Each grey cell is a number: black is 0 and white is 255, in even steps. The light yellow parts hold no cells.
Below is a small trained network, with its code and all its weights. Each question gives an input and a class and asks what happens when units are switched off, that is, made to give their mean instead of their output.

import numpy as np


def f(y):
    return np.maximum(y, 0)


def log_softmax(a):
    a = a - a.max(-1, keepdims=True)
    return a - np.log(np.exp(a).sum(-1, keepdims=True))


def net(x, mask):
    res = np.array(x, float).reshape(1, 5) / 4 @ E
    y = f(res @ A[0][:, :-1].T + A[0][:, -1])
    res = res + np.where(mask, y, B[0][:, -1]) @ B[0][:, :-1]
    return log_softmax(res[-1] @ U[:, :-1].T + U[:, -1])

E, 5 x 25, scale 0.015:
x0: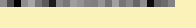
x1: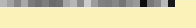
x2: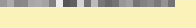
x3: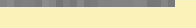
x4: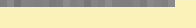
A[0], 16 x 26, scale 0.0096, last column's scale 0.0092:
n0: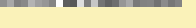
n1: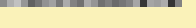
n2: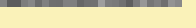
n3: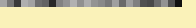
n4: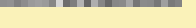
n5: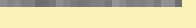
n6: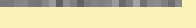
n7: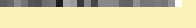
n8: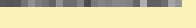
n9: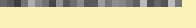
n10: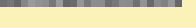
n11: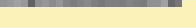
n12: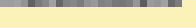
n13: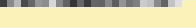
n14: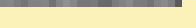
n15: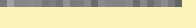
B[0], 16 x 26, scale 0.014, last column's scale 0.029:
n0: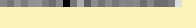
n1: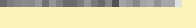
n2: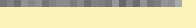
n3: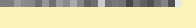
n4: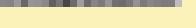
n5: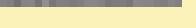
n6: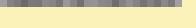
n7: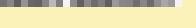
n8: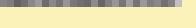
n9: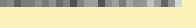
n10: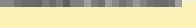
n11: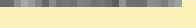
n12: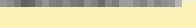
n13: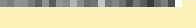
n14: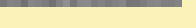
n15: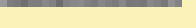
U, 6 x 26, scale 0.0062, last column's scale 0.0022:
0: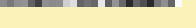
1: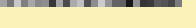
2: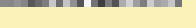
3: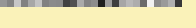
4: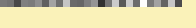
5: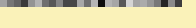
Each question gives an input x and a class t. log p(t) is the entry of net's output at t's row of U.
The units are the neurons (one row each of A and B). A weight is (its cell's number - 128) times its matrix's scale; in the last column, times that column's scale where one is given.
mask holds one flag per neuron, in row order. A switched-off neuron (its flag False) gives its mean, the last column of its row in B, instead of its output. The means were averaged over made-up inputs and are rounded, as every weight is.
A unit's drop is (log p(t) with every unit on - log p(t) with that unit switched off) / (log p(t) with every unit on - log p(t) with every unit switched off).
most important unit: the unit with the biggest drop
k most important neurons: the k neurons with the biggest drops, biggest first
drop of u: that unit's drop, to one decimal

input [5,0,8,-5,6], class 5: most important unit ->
n13
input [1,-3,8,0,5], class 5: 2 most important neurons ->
[n3, n9]
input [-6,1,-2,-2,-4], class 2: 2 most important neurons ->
[n3, n1]
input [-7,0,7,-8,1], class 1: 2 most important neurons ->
[n13, n9]
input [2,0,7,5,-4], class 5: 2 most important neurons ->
[n13, n3]
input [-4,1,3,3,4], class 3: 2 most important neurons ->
[n3, n1]
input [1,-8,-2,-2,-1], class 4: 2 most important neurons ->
[n9, n3]
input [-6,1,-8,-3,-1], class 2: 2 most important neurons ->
[n3, n1]
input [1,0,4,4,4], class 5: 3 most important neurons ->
[n13, n3, n1]
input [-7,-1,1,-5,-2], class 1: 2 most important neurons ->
[n13, n7]
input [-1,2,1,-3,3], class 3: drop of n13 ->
0.5
